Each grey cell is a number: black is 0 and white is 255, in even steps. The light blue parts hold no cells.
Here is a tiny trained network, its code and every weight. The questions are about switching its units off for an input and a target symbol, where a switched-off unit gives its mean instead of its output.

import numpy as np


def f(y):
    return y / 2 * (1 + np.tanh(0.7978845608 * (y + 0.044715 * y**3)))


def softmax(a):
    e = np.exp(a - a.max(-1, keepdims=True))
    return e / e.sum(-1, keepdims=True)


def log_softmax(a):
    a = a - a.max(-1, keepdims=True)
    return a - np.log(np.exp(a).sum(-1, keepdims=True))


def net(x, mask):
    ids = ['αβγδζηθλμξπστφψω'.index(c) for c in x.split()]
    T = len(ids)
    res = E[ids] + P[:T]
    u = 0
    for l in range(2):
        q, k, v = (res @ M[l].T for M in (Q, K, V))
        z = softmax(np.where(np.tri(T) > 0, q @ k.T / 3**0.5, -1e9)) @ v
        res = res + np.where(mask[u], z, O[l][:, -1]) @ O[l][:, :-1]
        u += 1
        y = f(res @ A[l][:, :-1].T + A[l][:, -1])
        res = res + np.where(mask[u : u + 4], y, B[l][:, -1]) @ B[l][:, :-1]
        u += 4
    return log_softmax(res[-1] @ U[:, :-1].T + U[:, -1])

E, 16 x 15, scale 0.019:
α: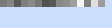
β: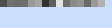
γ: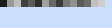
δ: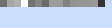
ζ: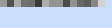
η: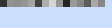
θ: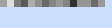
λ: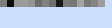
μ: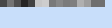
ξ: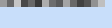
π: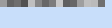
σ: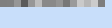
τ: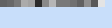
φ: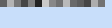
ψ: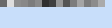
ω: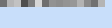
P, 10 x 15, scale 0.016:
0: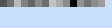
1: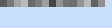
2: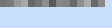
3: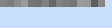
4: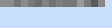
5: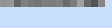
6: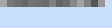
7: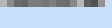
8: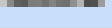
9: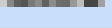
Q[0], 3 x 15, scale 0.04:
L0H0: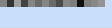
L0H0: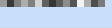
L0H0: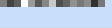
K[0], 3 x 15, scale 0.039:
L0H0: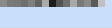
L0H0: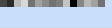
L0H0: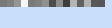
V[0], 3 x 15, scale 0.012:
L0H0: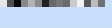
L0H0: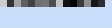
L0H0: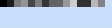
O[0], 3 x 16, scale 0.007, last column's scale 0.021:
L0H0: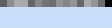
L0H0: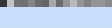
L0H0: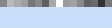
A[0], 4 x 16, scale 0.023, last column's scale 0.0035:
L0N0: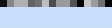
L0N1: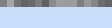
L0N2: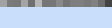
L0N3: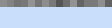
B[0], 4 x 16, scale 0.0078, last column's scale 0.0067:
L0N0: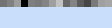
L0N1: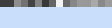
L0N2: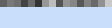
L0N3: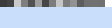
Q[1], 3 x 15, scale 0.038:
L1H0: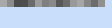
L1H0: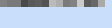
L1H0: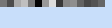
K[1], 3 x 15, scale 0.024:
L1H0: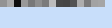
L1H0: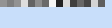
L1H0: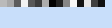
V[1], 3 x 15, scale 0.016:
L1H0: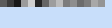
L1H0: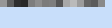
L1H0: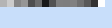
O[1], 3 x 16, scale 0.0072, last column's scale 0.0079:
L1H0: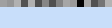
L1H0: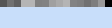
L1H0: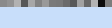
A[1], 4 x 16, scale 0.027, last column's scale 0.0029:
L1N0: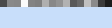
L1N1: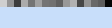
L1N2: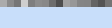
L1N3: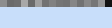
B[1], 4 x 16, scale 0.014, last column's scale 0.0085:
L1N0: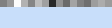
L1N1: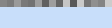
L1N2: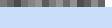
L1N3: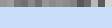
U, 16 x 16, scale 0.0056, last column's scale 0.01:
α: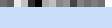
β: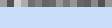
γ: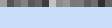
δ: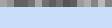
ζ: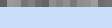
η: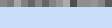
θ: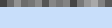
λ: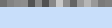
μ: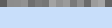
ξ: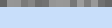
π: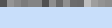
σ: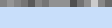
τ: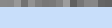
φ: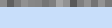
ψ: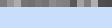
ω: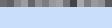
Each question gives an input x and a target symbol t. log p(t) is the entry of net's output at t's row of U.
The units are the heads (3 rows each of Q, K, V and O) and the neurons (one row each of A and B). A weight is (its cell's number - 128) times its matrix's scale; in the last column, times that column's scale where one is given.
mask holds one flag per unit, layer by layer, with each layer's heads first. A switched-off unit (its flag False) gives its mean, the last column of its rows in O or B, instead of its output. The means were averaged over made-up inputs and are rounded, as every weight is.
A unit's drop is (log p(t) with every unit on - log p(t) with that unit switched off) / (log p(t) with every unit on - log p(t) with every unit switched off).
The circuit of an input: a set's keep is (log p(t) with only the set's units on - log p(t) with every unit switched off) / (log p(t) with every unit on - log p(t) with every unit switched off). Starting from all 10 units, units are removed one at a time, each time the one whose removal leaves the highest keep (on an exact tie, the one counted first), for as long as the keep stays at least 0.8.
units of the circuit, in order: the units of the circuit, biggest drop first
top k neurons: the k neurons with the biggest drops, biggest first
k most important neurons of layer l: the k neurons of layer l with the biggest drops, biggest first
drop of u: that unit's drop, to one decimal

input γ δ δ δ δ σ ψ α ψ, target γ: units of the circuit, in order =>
[L0H0]
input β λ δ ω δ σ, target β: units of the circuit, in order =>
[L1H0; L0H0; L0N1]
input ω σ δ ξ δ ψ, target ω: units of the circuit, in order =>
[L1H0; L0H0]
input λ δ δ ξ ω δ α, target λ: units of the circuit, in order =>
[L0H0; L0N1]
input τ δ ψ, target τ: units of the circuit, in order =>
[L1H0; L0H0]
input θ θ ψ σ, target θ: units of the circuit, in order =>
[L0H0; L0N3]
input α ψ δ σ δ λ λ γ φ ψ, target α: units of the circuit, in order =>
[L0N2; L0H0]
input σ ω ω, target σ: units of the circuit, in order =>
[L1N3; L1H0; L0H0]
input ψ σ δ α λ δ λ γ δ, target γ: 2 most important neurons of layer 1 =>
[L1N2; L1N0]
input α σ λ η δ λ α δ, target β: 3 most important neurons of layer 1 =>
[L1N0; L1N2; L1N1]
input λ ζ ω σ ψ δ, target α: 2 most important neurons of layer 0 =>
[L0N0; L0N2]
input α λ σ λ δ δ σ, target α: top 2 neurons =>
[L0N2; L1N2]
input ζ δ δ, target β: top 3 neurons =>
[L0N0; L1N0; L1N2]
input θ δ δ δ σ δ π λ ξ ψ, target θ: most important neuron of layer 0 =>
[L0N3]
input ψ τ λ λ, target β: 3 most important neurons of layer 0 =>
[L0N0; L0N3; L0N1]
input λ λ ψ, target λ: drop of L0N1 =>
0.7
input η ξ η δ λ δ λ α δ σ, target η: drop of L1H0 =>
1.1
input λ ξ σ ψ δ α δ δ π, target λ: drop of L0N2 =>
0.0
